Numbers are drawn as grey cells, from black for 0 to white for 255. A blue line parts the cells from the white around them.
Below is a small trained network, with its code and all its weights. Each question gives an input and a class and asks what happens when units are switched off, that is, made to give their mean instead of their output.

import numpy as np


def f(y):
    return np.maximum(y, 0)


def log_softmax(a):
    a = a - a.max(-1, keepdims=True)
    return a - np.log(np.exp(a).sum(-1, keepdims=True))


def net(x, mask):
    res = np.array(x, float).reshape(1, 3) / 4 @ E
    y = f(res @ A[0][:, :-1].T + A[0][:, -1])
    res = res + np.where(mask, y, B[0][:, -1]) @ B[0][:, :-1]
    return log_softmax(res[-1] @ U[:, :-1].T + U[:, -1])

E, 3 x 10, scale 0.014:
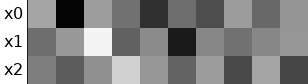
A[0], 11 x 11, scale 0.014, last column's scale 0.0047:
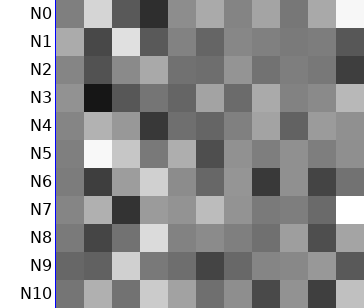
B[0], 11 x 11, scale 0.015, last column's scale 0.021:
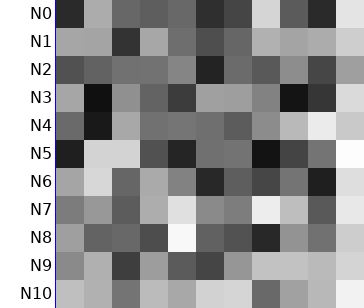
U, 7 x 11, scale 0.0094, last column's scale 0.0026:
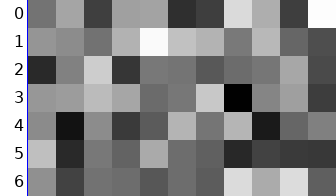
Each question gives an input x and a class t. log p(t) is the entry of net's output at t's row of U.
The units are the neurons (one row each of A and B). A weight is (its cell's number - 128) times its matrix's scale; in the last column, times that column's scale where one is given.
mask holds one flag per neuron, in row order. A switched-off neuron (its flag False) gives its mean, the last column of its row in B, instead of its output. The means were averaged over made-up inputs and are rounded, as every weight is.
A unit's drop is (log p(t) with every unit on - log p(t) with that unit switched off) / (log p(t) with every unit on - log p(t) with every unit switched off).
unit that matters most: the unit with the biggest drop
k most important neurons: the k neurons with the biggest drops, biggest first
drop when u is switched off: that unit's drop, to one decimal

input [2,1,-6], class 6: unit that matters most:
N5
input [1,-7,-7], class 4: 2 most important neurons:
N3, N6
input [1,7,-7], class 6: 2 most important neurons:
N4, N9
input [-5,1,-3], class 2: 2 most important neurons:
N5, N6
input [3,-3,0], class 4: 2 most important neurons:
N6, N3
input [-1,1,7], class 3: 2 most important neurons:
N7, N10
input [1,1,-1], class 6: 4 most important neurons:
N5, N6, N7, N0
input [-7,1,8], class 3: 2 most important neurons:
N5, N6
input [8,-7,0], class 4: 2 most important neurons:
N3, N6
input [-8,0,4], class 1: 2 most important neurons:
N7, N10
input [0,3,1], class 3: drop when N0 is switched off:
0.7
